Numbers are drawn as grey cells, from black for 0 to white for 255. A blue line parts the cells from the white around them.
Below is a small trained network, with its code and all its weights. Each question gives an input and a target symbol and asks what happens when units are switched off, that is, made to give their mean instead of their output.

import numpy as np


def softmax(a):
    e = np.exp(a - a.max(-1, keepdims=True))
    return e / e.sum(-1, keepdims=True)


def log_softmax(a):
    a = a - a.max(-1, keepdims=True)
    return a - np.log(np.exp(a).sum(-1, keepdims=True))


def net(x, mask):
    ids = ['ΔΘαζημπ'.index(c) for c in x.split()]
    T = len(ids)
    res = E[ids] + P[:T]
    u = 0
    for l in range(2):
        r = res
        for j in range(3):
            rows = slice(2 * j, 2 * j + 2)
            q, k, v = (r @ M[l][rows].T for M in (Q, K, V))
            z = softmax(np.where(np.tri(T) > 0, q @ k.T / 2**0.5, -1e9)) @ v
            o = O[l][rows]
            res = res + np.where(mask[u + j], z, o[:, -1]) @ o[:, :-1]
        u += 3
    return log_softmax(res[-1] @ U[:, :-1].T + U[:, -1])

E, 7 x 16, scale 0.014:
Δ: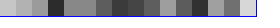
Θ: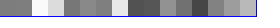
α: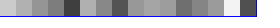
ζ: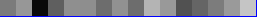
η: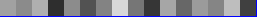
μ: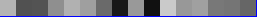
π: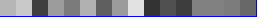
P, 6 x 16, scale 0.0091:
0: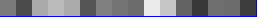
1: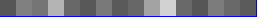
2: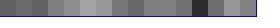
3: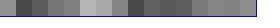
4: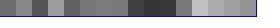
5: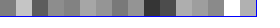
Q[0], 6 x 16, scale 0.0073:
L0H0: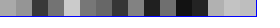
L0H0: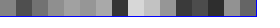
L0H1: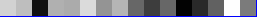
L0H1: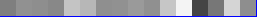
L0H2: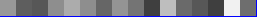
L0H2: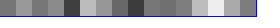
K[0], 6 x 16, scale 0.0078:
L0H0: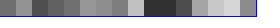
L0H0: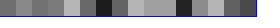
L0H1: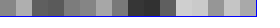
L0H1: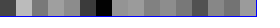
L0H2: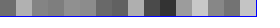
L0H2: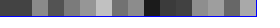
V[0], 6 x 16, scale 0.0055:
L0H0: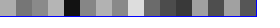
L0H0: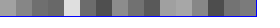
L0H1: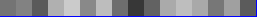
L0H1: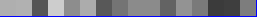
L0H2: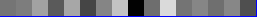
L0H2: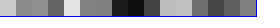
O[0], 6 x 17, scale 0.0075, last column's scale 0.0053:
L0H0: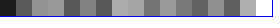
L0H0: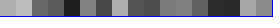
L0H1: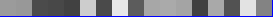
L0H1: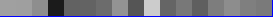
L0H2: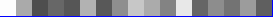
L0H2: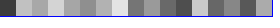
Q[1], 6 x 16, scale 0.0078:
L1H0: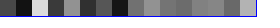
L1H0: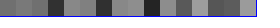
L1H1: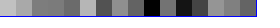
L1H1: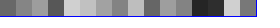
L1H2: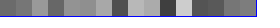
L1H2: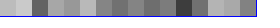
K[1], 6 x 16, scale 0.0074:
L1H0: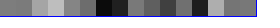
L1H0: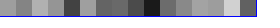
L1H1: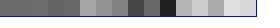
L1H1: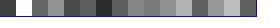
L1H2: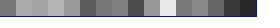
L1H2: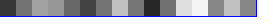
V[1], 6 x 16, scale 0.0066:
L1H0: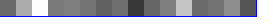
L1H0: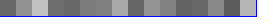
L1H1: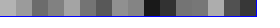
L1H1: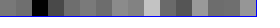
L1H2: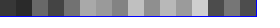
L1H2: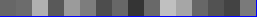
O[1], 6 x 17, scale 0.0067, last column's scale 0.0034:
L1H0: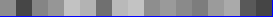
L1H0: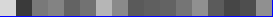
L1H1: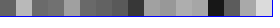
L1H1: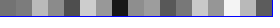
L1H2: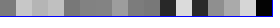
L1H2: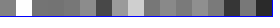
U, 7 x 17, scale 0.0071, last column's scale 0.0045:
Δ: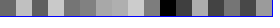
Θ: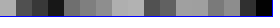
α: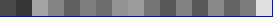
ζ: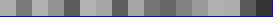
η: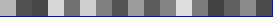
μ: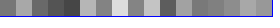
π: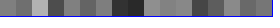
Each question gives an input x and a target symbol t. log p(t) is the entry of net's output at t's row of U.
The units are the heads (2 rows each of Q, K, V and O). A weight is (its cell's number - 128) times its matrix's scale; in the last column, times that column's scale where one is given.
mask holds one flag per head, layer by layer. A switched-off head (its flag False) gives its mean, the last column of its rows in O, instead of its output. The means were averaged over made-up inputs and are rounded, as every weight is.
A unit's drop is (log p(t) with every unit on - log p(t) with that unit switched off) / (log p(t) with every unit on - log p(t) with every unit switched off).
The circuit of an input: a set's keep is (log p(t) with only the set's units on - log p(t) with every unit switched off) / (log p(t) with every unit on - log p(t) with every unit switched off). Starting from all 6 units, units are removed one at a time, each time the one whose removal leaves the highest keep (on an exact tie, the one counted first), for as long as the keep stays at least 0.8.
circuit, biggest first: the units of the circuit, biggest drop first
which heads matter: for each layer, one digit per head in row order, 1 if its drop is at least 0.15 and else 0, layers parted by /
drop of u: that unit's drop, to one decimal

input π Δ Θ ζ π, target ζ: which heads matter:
000 / 010
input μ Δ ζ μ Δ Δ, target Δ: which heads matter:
001 / 000
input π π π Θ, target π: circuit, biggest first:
L0H2; L1H0
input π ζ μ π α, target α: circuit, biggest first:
L0H2; L0H0
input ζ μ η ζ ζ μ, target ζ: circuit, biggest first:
L1H1
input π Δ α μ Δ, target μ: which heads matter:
011 / 000
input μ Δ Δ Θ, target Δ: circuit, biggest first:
L0H2; L0H1
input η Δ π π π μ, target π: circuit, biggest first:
L0H2; L1H1
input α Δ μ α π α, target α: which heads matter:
101 / 010
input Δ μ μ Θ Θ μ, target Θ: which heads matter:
110 / 011
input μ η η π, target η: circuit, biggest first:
L0H1; L1H1; L0H2
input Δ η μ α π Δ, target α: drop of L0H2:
0.1
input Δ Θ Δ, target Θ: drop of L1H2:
0.3
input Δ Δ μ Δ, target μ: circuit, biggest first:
L0H2
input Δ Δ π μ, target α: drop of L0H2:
0.5
